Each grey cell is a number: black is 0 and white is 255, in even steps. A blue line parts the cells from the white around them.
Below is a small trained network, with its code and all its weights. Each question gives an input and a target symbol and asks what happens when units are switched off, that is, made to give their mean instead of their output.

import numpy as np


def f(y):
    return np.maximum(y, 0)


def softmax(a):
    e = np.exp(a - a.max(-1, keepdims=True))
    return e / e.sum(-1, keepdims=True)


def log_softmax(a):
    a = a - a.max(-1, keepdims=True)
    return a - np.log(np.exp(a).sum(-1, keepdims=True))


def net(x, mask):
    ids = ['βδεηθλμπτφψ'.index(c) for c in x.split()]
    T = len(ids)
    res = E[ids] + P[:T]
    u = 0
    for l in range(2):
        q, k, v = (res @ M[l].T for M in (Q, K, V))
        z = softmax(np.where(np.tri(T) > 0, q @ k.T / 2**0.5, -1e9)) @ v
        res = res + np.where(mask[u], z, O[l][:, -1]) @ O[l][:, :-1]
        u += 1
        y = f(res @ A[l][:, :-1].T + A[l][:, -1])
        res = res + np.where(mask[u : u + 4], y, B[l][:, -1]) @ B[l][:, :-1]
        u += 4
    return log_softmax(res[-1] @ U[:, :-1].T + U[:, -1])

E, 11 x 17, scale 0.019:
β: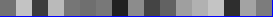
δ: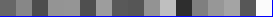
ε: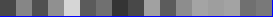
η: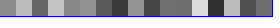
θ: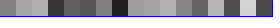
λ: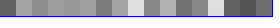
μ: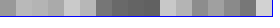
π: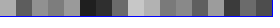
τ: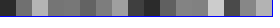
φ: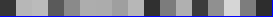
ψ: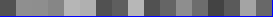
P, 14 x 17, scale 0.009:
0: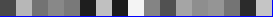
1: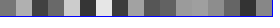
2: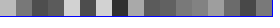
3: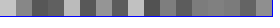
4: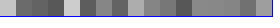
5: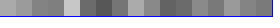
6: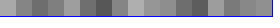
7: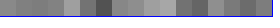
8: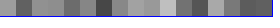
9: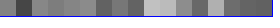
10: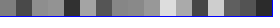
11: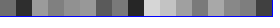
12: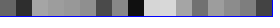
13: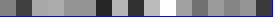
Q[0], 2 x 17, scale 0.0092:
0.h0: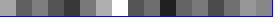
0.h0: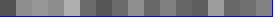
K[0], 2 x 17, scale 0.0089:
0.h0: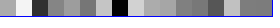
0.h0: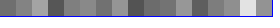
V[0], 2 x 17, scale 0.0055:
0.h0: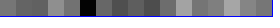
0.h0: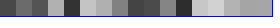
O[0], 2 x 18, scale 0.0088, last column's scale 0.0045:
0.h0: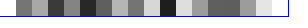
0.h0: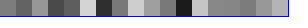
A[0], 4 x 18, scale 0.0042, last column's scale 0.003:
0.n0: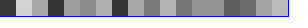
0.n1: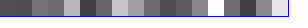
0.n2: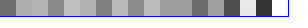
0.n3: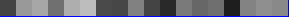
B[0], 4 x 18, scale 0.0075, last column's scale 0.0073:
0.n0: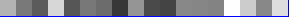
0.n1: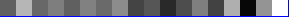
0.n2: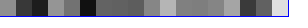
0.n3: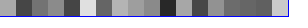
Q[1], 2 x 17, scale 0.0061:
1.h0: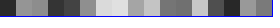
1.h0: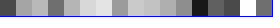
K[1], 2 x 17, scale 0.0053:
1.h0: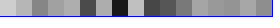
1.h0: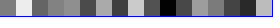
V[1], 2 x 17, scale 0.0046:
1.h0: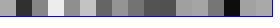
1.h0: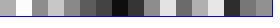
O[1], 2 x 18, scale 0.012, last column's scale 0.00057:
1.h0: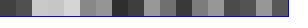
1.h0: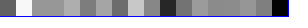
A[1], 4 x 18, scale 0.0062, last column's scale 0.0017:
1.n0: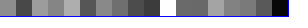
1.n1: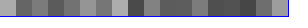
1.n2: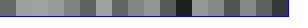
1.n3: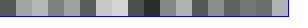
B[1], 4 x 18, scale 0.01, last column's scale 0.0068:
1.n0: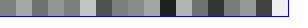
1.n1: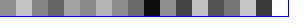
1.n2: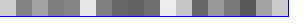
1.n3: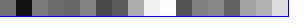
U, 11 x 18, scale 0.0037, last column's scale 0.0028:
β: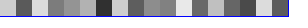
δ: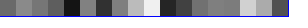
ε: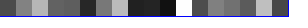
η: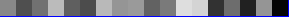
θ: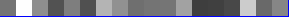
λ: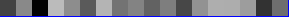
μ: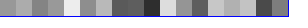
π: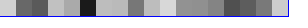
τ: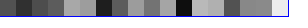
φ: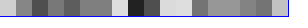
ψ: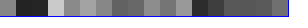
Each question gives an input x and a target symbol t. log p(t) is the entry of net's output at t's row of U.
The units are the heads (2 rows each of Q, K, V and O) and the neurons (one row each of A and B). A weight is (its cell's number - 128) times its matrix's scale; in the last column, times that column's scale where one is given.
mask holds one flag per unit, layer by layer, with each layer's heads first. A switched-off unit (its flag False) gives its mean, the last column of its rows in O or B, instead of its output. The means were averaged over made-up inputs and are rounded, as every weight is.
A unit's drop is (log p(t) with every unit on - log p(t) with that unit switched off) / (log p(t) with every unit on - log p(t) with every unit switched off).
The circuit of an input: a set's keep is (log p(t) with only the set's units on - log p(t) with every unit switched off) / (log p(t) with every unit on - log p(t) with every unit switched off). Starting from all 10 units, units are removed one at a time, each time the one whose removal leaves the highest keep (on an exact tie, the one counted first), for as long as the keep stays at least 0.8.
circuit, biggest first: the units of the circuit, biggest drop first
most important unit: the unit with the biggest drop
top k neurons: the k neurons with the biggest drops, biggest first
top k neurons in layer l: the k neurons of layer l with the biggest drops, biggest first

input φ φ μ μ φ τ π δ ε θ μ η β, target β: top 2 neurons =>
(1.n2 1.n1)
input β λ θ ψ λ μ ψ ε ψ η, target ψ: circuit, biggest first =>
(1.h0 0.n3 1.n0)
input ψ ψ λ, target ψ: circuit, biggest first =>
(1.h0 0.n3 1.n0 0.n1)
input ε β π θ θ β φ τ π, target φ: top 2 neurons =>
(0.n1 1.n1)
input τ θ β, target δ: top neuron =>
(0.n1)
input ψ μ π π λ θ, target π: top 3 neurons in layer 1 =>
(1.n3 1.n1 1.n0)
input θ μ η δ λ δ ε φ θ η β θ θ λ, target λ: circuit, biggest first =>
(0.h0 1.h0 0.n2)
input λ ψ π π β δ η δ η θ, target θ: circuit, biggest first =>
(1.h0 0.h0)
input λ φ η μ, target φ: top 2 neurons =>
(0.n2 0.n1)
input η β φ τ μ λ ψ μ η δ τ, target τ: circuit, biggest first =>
(1.n3 0.h0 1.h0)
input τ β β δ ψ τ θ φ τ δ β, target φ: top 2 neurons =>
(0.n1 1.n3)
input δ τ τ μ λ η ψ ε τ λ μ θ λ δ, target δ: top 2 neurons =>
(0.n2 1.n1)
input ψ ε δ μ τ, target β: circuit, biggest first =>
(1.h0 1.n2 0.n1 0.n2)
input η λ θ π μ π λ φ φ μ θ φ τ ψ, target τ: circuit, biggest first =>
(0.h0 1.n0)
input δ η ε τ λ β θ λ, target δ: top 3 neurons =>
(1.n1 0.n1 1.n2)
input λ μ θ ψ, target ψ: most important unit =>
0.n0
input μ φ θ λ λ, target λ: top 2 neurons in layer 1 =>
(1.n2 1.n3)
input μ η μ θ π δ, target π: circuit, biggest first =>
(0.h0 1.n3)
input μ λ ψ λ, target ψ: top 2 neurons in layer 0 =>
(0.n3 0.n1)
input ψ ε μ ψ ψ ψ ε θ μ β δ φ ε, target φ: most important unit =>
1.h0
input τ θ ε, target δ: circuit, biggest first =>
(1.h0 0.h0)
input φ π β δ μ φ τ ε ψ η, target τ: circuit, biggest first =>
(0.h0 1.h0 0.n3)
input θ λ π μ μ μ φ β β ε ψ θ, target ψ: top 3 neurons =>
(1.n0 0.n2 0.n3)
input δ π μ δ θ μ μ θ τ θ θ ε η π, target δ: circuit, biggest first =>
(1.h0 0.n1)
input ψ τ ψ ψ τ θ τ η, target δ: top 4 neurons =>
(0.n1 0.n2 1.n1 1.n2)
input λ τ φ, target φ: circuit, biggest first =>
(1.h0 0.n1)
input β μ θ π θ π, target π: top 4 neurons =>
(1.n3 0.n0 1.n0 1.n1)
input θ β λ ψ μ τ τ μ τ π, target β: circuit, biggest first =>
(1.h0 1.n2 0.n1)
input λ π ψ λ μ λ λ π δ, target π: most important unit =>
0.h0
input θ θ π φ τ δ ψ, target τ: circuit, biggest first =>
(0.h0 1.h0 1.n1 0.n3)
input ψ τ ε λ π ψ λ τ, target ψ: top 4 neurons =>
(1.n0 0.n3 0.n1 1.n3)
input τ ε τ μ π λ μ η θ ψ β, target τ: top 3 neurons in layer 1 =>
(1.n0 1.n2 1.n1)
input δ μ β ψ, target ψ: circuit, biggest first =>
(1.h0 0.n3 0.h0)
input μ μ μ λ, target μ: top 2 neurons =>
(1.n2 0.n1)
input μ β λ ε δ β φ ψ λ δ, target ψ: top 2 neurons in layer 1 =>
(1.n0 1.n1)
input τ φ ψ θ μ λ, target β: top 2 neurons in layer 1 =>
(1.n2 1.n1)
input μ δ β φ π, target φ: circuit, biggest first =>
(1.h0)
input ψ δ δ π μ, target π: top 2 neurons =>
(0.n0 1.n3)
